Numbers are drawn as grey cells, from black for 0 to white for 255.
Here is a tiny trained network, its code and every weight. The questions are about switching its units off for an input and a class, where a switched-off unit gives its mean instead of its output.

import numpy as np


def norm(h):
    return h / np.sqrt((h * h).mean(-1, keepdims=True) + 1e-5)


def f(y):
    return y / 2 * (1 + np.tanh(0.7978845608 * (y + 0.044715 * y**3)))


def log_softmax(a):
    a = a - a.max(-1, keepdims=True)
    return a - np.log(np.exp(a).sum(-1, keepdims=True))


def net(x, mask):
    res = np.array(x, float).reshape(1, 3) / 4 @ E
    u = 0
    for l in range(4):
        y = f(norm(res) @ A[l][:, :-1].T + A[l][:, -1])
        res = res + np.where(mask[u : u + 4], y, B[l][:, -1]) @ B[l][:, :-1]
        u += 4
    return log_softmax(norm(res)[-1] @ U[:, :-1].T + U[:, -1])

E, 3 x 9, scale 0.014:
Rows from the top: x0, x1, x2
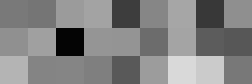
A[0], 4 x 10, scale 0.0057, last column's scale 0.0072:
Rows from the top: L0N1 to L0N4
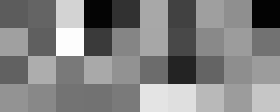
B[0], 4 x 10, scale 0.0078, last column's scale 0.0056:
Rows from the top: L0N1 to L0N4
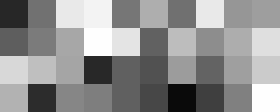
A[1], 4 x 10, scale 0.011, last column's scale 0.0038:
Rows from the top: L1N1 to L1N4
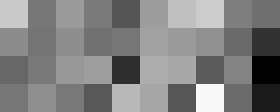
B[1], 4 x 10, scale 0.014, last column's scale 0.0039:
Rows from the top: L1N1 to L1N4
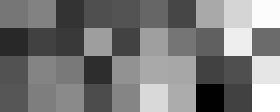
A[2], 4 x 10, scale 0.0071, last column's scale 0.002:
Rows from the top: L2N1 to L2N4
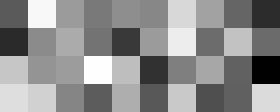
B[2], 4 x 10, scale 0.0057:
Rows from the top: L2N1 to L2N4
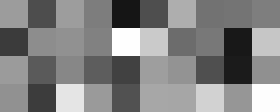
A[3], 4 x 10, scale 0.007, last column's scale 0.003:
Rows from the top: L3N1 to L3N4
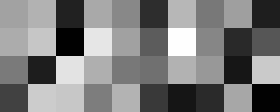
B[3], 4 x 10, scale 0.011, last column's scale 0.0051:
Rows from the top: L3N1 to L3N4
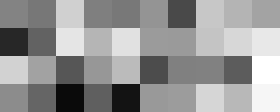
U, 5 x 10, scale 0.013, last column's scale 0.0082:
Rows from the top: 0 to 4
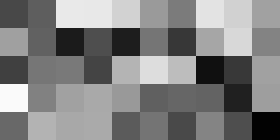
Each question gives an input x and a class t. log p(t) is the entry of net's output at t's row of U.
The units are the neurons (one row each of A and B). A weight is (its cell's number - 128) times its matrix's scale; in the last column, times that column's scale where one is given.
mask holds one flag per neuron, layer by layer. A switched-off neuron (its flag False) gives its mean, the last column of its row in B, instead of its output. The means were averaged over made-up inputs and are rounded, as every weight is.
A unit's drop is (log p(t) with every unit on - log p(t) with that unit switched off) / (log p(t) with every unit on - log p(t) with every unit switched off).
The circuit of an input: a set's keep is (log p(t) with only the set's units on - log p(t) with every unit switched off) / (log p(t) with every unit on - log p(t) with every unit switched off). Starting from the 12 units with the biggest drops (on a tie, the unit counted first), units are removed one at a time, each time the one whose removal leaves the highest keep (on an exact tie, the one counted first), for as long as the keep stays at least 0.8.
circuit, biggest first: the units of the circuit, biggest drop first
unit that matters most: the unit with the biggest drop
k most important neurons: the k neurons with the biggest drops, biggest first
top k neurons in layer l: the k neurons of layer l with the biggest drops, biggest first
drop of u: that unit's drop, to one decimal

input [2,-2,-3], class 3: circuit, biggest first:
L1N1, L3N3, L3N2
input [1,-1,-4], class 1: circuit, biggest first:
L3N4
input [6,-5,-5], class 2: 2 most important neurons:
L0N4, L1N3
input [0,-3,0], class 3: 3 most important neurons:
L0N2, L3N3, L2N3
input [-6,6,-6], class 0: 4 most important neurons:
L0N4, L1N1, L3N2, L1N3
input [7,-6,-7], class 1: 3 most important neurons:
L3N4, L1N4, L3N2
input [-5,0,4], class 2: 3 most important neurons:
L1N4, L0N3, L3N4
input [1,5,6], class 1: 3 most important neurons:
L1N1, L0N2, L2N2
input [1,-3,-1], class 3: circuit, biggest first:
L3N3, L1N1
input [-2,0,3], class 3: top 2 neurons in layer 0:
L0N4, L0N3
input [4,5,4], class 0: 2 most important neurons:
L3N2, L1N4
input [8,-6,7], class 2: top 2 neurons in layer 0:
L0N3, L0N2
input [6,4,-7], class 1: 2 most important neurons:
L1N4, L3N4
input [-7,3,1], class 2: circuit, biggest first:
L1N4
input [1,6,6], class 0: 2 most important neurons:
L3N2, L0N3
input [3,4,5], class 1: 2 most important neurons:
L0N2, L1N1
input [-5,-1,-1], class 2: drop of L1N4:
1.4
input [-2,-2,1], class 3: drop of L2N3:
0.1
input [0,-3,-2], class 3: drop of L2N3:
0.6
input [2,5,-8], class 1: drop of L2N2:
0.0
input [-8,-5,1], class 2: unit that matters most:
L1N4
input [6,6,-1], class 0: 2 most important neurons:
L3N2, L1N4
